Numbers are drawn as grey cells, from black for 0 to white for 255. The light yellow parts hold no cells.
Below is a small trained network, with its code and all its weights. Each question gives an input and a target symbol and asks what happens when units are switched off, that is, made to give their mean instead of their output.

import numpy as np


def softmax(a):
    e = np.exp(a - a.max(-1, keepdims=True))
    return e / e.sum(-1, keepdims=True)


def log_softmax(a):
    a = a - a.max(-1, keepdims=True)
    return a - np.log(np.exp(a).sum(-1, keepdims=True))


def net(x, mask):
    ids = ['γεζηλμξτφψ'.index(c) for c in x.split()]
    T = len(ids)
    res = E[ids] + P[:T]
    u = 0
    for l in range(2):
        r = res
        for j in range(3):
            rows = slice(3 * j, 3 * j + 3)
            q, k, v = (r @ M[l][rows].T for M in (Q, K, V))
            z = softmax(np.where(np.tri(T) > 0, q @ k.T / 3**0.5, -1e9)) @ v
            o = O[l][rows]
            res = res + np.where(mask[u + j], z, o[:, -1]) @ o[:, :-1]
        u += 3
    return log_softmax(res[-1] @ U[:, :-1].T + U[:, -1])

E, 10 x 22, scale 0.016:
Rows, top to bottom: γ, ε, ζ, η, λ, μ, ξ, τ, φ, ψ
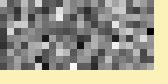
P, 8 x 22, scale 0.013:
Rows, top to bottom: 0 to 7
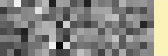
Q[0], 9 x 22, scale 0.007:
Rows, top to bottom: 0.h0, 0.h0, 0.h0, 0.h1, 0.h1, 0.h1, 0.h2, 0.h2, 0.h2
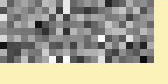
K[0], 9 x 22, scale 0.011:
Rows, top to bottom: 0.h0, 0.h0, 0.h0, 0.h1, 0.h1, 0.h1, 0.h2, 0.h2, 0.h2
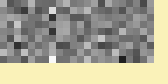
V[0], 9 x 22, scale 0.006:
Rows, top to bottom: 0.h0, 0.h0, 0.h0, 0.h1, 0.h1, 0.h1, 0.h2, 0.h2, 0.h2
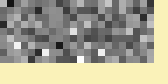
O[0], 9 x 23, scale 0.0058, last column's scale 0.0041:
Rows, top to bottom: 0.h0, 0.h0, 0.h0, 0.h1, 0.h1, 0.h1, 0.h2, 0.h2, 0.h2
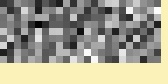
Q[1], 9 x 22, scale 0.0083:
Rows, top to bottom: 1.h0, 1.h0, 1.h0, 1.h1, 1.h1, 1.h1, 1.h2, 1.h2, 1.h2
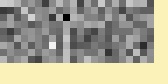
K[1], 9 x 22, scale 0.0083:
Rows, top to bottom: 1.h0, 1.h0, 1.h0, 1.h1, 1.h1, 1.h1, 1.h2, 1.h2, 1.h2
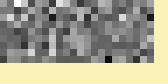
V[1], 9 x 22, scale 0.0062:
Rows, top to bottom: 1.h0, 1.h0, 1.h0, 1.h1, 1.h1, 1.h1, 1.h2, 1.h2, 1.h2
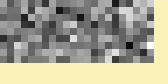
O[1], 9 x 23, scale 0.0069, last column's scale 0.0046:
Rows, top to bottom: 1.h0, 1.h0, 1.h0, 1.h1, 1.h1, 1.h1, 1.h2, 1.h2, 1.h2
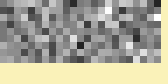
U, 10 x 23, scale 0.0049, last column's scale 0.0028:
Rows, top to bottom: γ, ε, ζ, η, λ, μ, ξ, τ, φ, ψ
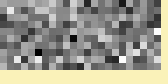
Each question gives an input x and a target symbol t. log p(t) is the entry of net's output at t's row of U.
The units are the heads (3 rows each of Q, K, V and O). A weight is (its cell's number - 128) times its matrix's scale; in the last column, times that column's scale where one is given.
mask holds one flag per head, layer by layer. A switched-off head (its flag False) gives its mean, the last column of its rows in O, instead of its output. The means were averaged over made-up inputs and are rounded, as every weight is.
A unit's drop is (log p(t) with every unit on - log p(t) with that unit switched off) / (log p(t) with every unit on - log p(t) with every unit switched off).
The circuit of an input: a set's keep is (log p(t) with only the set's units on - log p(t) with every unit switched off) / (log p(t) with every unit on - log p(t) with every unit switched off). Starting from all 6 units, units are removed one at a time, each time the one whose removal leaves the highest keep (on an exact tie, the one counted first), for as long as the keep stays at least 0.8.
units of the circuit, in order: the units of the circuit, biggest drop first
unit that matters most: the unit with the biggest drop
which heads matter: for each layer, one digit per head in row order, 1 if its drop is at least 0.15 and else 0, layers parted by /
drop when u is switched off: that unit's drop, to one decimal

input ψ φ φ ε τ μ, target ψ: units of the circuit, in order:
0.h1, 1.h2
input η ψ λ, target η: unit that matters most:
1.h0
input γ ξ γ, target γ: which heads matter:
011 / 000
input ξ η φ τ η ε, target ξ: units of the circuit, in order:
0.h1, 0.h2
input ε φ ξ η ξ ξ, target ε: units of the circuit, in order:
0.h2, 0.h1
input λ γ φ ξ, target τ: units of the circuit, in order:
0.h0, 1.h0
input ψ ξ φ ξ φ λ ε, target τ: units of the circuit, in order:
0.h0, 1.h2
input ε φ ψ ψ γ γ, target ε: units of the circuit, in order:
0.h2, 0.h1
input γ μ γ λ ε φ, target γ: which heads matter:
011 / 000
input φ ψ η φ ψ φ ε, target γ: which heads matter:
000 / 010
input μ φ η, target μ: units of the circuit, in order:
0.h1, 0.h2
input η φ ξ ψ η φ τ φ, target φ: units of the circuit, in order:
0.h2, 1.h1
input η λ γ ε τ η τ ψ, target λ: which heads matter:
000 / 100
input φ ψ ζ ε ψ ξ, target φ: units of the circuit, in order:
0.h1, 0.h2
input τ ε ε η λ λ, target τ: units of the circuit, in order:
1.h0, 0.h1
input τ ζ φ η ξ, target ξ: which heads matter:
010 / 000
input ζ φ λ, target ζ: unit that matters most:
0.h2
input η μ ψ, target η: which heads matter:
000 / 110
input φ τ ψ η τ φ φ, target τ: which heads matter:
100 / 101
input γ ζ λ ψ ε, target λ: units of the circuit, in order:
1.h0
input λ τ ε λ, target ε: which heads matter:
100 / 000
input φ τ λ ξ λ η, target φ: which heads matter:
000 / 000
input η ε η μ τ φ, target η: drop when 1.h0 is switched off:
0.5
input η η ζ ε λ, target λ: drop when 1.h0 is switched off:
0.9
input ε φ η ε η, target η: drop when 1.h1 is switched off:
0.3
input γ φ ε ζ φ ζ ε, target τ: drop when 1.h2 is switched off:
0.2
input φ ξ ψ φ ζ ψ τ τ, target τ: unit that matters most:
0.h1
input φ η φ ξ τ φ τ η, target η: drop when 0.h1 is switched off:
0.1
